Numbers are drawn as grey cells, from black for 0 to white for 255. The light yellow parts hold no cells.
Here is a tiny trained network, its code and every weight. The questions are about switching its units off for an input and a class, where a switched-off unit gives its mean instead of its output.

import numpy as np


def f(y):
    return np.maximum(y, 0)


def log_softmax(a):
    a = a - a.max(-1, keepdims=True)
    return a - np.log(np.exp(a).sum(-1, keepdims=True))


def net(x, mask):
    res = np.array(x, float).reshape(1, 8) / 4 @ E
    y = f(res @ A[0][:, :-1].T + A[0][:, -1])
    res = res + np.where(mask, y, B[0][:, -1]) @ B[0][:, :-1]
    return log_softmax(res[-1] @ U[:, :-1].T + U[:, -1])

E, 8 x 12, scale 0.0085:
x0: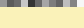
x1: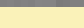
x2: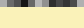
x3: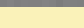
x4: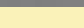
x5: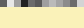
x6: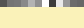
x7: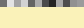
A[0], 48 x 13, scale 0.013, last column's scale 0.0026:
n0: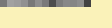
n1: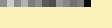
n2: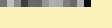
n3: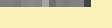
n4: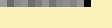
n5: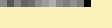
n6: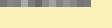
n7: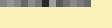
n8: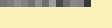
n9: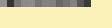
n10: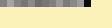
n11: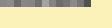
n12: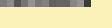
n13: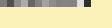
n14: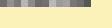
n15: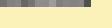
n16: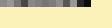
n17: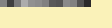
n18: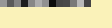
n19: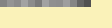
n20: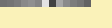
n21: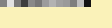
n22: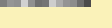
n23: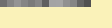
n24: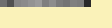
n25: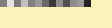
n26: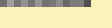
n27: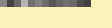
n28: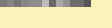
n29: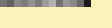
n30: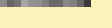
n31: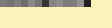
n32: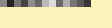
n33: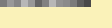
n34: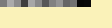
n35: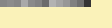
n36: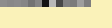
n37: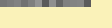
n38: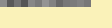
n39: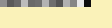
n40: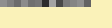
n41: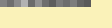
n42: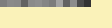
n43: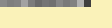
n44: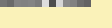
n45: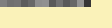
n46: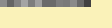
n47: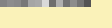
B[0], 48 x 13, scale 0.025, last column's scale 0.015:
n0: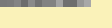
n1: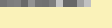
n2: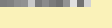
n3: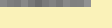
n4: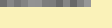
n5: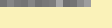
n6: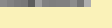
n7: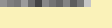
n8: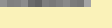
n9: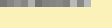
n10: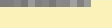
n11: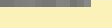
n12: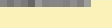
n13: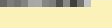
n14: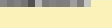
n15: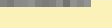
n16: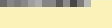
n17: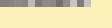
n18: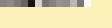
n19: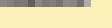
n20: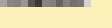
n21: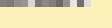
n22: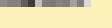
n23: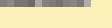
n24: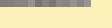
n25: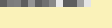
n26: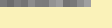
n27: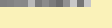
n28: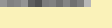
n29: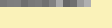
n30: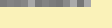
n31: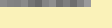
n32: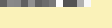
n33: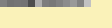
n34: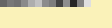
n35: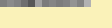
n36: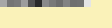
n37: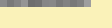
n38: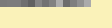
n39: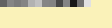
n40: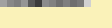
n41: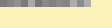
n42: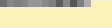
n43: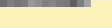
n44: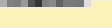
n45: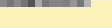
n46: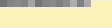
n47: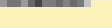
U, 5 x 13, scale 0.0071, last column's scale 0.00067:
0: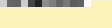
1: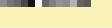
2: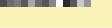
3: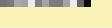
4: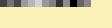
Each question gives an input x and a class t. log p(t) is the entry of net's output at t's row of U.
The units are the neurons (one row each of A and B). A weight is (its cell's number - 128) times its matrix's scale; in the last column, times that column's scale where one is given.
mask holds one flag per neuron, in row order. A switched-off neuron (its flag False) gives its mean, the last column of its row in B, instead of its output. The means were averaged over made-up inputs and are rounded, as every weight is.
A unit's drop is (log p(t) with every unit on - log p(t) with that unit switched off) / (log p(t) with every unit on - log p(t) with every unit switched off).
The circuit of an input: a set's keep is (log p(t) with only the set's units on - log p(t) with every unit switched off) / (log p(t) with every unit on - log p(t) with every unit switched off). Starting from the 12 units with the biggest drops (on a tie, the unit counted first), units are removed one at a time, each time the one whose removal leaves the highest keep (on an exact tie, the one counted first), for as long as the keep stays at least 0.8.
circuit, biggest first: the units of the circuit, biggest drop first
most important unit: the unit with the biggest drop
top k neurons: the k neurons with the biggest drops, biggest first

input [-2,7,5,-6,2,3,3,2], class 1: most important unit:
n18
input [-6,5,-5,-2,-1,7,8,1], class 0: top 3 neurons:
n44; n47; n20
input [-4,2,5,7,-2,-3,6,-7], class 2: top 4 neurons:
n32; n36; n38; n40
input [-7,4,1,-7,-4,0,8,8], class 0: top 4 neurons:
n44; n20; n47; n32
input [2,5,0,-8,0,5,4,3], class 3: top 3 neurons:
n21; n2; n36
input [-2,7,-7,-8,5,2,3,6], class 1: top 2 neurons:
n22; n32
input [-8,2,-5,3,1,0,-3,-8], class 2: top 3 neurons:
n32; n39; n29
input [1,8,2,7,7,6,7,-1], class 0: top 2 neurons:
n44; n20
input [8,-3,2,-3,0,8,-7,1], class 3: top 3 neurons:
n21; n2; n34
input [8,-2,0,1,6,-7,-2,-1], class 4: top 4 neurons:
n39; n13; n21; n2
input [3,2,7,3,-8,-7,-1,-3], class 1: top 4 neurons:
n18; n21; n2; n45
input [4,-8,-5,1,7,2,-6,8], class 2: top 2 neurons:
n25; n1
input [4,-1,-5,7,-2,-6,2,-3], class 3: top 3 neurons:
n18; n17; n27
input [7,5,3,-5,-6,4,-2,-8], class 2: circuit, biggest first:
n32
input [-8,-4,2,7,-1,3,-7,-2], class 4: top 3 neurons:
n34; n16; n44
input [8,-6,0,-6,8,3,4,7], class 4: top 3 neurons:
n39; n13; n32
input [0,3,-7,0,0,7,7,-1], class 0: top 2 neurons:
n44; n18
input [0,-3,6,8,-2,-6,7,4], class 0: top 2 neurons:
n20; n44
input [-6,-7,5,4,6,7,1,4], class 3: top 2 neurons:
n21; n2
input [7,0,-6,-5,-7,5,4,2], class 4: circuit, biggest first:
n39
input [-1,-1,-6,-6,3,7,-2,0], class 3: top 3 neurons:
n21; n2; n18
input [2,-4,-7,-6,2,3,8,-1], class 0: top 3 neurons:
n44; n20; n18
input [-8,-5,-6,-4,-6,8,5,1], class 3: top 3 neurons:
n21; n2; n39
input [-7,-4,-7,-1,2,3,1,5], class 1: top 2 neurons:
n22; n39
